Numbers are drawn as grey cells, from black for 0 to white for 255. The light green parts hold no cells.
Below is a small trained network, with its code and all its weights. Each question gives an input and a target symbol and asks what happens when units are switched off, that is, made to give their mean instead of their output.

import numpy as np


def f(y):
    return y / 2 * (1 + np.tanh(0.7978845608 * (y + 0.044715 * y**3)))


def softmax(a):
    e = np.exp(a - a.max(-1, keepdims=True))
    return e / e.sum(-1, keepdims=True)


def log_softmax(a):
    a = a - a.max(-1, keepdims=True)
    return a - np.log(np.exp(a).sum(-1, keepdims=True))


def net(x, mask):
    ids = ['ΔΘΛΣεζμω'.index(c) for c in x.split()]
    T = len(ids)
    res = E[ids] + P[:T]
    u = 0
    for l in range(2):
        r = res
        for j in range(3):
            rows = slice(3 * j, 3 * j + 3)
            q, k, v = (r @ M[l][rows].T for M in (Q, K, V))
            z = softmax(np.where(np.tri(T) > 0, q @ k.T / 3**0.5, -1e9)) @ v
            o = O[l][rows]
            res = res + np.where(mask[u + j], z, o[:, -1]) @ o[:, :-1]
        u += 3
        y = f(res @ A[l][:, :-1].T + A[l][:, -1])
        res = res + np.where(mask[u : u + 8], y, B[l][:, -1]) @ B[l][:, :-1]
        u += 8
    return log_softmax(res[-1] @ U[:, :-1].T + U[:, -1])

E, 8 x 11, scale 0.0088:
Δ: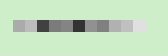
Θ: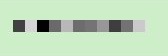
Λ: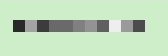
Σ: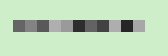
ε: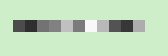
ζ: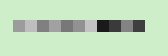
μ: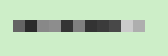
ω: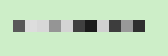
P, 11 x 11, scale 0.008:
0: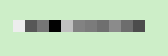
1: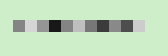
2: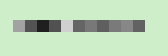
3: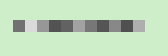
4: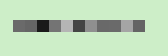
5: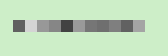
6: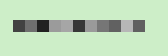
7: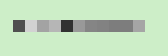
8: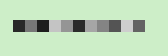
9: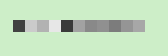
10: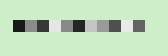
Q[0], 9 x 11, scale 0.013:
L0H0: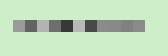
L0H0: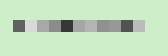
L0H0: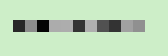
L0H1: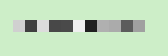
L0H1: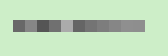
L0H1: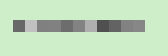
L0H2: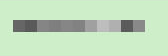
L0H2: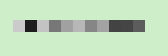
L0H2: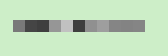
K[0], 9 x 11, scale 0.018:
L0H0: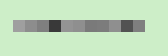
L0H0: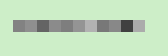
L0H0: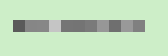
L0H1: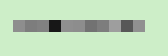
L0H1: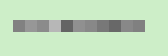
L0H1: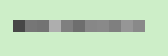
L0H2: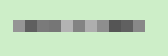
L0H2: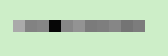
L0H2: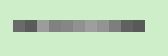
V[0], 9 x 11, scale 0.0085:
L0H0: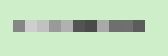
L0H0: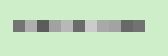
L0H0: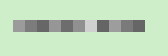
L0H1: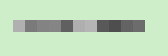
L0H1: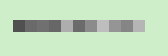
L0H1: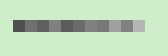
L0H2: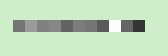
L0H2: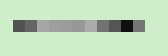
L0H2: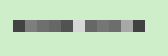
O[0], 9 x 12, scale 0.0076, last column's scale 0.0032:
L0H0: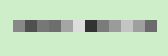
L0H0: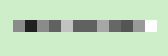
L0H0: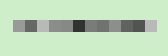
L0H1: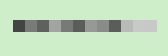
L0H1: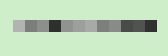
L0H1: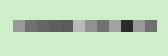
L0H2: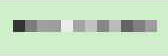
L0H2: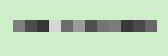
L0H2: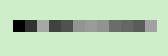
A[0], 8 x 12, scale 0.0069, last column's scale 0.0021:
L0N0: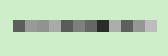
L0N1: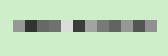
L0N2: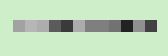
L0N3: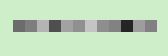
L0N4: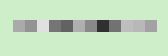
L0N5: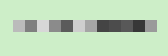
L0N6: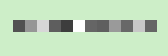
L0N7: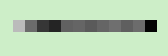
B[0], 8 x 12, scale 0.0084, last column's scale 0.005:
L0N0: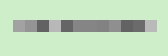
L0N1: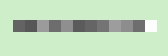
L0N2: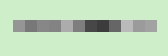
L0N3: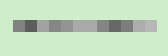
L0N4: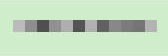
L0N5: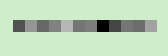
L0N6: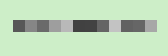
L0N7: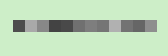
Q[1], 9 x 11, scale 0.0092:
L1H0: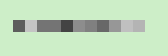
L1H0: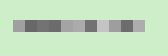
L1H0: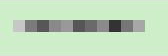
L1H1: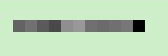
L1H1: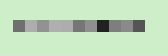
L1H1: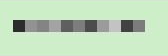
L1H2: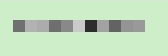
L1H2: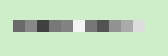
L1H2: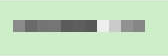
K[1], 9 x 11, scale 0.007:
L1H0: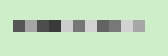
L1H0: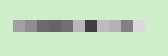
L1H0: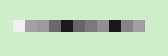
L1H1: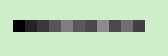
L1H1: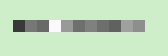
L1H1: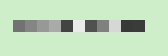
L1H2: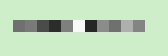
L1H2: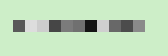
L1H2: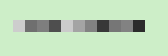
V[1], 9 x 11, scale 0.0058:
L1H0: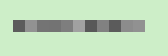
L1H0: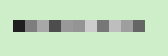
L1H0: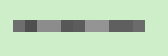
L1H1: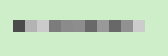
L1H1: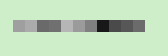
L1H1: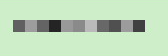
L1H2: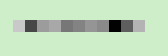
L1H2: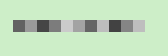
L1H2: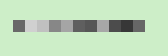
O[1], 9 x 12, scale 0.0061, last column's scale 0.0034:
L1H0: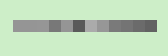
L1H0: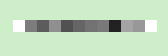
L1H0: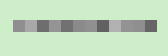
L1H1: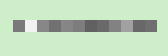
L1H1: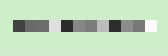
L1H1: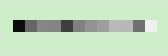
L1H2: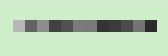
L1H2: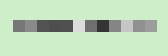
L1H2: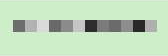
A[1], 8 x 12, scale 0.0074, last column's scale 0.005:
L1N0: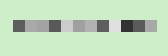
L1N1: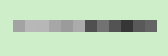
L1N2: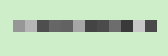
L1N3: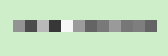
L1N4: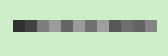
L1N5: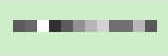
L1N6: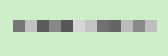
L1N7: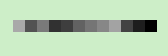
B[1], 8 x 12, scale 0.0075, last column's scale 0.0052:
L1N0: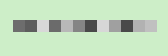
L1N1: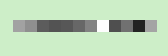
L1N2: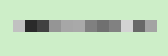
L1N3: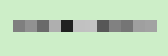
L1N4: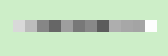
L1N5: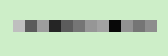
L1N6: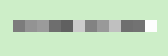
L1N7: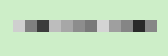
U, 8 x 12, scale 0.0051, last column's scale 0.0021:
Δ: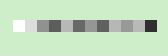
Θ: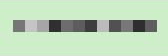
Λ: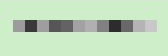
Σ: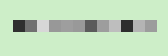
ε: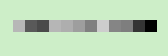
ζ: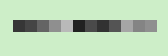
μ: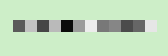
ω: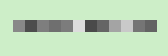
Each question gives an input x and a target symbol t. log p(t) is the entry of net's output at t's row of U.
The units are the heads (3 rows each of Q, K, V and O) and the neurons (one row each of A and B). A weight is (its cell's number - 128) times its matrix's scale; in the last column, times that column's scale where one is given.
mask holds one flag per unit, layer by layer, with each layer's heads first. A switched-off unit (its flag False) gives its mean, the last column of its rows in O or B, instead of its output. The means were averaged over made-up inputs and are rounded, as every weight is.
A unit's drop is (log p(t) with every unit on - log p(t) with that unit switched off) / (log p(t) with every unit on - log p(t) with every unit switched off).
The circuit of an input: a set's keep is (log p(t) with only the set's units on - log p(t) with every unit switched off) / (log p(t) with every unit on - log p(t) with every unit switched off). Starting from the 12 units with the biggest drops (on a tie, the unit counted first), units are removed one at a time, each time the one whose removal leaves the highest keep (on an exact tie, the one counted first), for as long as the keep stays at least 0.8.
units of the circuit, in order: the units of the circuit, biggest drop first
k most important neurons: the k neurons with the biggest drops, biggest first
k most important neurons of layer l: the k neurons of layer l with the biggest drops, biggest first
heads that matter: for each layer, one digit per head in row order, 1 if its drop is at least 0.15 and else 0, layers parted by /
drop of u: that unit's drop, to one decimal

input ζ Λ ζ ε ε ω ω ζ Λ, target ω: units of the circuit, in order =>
[L0H0; L1H2]
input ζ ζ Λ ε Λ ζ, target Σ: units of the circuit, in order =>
[L0H1; L1N0; L0H2]
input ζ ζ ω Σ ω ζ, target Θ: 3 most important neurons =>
[L1N1; L1N0; L0N5]
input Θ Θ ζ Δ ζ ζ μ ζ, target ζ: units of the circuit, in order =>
[L0H1; L0N5; L0N6; L0N2]
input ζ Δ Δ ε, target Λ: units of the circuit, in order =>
[L0N3; L1N5]
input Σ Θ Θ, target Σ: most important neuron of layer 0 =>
[L0N7]
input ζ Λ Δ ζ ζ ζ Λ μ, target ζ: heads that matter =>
011 / 000
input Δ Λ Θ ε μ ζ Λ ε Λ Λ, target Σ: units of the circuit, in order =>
[L0H2; L1N0]
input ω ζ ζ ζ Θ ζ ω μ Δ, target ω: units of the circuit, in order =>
[L0H0; L1H2]
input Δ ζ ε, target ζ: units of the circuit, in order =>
[L0H1; L0N1]
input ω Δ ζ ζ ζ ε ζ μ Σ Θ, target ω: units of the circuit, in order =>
[L0H0; L1H2; L1N2; L1N6]
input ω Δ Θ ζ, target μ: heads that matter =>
000 / 010
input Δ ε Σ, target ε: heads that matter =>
011 / 010
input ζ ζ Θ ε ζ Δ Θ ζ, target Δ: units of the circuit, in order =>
[L0H2]
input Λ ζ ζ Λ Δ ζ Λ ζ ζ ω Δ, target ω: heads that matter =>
100 / 000
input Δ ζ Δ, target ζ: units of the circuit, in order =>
[L0H1; L1N6; L0N1]
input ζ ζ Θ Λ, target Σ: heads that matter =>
010 / 100
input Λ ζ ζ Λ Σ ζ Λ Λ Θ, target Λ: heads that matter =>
111 / 000
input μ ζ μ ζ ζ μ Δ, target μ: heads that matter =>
100 / 000
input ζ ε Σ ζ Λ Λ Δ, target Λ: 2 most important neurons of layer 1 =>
[L1N5; L1N3]
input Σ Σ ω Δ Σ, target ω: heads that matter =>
100 / 001
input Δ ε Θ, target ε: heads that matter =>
011 / 000
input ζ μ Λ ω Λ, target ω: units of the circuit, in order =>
[L0H0]
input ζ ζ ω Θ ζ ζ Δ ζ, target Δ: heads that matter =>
011 / 010
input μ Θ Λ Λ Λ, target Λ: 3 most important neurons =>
[L0N3; L1N5; L0N6]
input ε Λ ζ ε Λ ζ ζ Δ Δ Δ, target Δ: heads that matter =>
001 / 010
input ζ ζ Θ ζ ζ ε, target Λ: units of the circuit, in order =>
[L1N5; L0N3]
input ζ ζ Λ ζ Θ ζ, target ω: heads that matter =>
010 / 001
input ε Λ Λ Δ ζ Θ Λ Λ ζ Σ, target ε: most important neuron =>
[L0N0]
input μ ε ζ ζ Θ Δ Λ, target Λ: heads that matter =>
111 / 000
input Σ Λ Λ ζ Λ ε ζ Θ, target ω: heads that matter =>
101 / 001
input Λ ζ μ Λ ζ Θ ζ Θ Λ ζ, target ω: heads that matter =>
110 / 001
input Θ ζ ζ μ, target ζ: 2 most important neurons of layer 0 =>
[L0N6; L0N4]
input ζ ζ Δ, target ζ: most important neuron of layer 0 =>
[L0N1]
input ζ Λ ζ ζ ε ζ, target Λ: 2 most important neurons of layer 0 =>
[L0N5; L0N3]
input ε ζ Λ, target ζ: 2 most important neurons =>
[L1N6; L0N1]
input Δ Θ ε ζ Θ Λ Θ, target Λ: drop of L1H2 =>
0.0
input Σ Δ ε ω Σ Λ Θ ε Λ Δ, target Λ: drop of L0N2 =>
-0.1
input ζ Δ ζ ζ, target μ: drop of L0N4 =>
0.2
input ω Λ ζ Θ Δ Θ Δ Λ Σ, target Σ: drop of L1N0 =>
0.3
